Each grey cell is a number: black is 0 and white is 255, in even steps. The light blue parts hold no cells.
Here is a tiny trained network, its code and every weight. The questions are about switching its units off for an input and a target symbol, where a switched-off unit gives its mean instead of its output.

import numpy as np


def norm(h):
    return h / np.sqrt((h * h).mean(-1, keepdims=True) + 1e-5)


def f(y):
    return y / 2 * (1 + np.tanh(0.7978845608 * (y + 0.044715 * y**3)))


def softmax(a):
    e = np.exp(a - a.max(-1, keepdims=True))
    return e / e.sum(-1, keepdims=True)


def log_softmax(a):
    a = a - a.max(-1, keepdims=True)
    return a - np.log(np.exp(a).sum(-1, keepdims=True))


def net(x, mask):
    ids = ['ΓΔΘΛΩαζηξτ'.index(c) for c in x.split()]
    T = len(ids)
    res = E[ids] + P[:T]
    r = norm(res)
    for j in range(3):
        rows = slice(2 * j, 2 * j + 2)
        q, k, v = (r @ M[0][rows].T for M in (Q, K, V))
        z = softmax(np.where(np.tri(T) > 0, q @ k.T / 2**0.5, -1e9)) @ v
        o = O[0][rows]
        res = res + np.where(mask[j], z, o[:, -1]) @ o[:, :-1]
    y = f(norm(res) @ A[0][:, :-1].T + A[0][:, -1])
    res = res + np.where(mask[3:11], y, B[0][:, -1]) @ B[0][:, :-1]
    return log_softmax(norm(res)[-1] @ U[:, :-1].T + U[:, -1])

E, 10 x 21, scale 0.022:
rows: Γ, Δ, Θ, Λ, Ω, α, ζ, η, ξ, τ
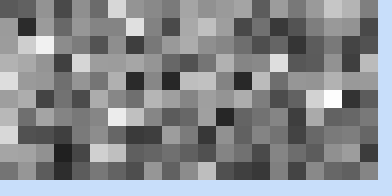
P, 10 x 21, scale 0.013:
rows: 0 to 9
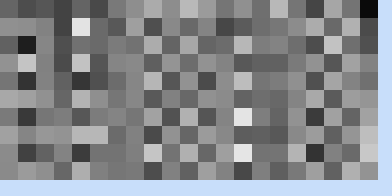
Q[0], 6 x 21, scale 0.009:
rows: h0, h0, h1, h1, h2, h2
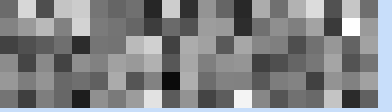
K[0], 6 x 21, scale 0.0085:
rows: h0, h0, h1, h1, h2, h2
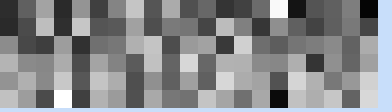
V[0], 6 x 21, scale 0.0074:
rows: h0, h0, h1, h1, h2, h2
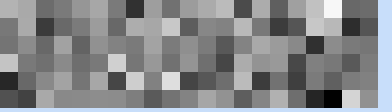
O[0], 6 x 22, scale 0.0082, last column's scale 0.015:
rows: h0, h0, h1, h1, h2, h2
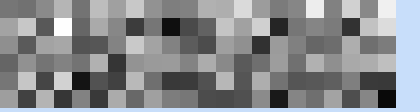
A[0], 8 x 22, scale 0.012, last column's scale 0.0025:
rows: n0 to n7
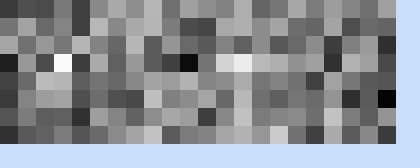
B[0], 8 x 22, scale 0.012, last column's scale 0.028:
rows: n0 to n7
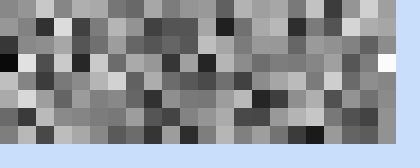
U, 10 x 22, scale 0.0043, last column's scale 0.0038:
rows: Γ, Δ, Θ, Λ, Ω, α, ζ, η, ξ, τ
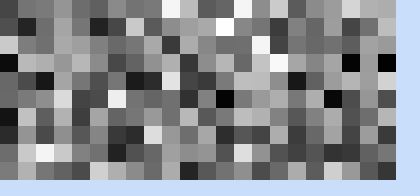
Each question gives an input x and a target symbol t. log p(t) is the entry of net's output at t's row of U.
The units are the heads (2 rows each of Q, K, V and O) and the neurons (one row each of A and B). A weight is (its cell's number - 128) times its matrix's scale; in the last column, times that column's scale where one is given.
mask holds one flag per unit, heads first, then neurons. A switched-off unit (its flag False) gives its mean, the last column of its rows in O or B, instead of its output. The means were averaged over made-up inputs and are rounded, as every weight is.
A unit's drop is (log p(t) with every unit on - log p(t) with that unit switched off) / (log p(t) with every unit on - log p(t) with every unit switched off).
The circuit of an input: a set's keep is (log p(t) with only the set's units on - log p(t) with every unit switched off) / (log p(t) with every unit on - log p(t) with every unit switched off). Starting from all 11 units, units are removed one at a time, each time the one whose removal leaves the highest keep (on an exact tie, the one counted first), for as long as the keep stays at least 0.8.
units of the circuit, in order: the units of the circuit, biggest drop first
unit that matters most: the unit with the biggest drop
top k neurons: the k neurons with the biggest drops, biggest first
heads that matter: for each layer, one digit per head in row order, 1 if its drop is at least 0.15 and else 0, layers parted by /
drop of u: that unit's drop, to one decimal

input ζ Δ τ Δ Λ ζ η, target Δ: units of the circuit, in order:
[h0; n6; n3; n1]
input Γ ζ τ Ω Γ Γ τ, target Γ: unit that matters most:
h0
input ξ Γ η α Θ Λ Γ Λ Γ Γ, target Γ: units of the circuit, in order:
[h0; n3]
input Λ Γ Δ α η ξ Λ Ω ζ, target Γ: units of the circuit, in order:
[h0; h2]
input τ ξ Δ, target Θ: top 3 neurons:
[n3; n4; n0]
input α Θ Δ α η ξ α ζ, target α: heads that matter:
101
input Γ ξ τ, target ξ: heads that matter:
000
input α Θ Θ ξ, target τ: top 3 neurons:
[n3; n0; n1]
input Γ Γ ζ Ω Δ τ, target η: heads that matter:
100
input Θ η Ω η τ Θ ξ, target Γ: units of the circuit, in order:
[h2; h0]
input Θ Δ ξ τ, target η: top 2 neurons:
[n3; n1]
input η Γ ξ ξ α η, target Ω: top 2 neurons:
[n3; n6]
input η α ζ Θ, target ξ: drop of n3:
0.7
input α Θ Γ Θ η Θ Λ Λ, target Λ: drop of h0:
1.3
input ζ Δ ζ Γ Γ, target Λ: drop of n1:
0.1
